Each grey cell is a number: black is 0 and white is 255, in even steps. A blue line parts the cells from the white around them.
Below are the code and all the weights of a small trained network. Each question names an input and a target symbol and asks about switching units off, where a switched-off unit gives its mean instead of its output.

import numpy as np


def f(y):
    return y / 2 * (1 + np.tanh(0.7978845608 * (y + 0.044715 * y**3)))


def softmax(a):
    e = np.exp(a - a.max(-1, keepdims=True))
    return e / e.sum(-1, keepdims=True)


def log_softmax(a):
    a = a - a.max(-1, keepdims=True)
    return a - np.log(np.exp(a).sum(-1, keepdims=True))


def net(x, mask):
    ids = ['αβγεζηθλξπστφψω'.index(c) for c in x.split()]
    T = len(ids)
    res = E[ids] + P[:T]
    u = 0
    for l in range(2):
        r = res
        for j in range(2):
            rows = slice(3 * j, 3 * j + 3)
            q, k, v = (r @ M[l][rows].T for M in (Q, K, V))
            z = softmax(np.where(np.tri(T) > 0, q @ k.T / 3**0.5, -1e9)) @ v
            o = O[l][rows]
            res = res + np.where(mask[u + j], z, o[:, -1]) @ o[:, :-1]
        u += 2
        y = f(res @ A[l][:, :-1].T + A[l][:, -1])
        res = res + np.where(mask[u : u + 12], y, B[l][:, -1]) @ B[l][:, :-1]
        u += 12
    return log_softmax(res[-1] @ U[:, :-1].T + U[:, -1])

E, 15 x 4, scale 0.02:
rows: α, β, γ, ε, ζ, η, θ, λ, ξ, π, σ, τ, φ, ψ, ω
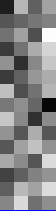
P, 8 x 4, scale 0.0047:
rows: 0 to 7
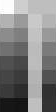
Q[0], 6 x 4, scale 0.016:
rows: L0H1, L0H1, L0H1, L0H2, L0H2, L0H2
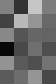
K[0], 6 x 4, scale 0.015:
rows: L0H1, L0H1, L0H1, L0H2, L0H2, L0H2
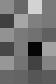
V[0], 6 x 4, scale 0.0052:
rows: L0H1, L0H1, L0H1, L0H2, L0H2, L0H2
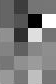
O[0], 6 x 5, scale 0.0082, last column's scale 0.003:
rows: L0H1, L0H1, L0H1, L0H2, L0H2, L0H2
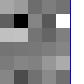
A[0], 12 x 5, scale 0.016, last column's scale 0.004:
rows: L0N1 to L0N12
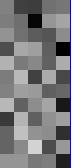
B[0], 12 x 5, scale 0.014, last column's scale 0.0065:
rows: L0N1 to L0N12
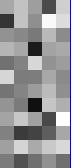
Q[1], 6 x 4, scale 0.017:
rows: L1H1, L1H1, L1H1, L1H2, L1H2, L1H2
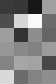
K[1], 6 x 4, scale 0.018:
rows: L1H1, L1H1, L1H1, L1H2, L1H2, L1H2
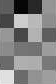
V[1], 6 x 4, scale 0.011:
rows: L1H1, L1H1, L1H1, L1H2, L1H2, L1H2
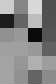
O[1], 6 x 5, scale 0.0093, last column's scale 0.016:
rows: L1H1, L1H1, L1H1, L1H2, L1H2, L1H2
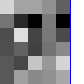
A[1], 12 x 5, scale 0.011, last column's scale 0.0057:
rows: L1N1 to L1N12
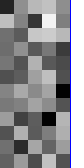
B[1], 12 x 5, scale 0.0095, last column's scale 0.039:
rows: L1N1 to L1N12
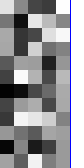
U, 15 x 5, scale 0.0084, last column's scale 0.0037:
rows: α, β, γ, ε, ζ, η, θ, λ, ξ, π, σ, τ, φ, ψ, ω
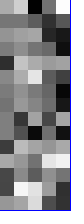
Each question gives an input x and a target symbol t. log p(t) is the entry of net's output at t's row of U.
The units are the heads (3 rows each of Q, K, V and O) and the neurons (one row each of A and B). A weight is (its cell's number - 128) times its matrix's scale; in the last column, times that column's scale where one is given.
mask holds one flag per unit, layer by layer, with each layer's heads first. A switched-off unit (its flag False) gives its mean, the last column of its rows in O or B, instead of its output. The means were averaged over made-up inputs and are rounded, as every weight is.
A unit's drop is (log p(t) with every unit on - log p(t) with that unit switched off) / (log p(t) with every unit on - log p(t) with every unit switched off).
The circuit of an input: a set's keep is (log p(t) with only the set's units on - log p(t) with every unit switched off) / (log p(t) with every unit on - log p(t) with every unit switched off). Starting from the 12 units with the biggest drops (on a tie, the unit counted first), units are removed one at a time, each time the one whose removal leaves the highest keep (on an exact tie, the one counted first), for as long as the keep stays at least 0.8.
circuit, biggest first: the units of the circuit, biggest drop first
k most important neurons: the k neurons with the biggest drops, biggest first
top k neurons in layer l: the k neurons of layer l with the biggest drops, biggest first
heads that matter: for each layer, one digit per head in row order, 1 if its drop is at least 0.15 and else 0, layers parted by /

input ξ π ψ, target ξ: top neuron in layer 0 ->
[L0N11]
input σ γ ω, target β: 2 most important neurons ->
[L0N1; L0N10]
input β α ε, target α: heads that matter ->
00 / 10
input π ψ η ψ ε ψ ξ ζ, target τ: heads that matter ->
10 / 01
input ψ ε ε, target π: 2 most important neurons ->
[L0N10; L1N11]
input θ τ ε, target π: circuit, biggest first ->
[L1H1; L1N11]
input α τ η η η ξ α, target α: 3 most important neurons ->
[L1N10; L1N6; L1N8]
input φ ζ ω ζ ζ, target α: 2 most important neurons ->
[L0N8; L0N1]
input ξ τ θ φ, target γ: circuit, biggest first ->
[L0N2; L1H1; L0N8; L1N1]
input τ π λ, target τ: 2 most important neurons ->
[L0N5; L0N7]
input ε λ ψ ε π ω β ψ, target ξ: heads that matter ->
10 / 10
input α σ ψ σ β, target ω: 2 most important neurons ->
[L0N11; L0N4]
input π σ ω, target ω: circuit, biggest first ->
[L0N11; L1H1]
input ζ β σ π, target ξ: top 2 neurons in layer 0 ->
[L0N5; L0N10]
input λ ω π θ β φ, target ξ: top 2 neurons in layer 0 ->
[L0N10; L0N5]
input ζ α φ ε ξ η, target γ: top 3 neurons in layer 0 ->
[L0N2; L0N1; L0N10]
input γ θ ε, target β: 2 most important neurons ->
[L0N2; L1N11]
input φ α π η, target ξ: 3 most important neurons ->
[L0N11; L0N5; L0N10]
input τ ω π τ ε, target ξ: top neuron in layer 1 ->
[L1N3]
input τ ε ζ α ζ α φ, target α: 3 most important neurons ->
[L0N9; L0N4; L1N6]
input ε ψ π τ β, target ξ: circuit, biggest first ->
[L1H1; L0N4]
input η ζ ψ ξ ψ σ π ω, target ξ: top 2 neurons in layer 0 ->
[L0N11; L0N8]
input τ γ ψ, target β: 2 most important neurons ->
[L0N2; L1N11]
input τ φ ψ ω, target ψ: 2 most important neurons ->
[L1N1; L1N3]
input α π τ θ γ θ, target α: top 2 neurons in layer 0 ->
[L0N8; L0N1]
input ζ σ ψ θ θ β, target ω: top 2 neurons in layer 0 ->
[L0N11; L0N8]
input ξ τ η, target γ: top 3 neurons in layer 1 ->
[L1N1; L1N5; L1N7]
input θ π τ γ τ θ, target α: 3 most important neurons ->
[L0N8; L1N1; L1N2]
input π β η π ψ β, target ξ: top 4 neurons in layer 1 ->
[L1N1; L1N6; L1N5; L1N11]
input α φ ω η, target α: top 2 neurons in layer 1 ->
[L1N12; L1N6]
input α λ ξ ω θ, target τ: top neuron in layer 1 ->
[L1N11]
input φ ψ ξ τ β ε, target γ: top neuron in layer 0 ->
[L0N2]
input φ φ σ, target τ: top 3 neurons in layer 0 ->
[L0N11; L0N8; L0N7]
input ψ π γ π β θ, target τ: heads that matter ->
10 / 00
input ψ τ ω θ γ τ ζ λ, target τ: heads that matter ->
00 / 00
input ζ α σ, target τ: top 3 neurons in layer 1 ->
[L1N3; L1N11; L1N5]
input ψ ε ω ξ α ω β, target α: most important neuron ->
[L0N9]
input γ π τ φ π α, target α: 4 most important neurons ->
[L0N2; L1N10; L1N6; L1N8]
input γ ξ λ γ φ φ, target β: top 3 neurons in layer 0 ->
[L0N1; L0N9; L0N2]
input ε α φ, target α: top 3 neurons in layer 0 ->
[L0N9; L0N4; L0N10]
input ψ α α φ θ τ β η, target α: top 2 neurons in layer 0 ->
[L0N9; L0N4]
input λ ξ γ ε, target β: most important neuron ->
[L0N1]
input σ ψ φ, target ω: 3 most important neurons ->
[L0N11; L0N8; L1N11]
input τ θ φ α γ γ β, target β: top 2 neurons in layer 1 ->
[L1N11; L1N5]
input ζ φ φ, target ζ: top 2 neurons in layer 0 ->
[L0N2; L0N8]
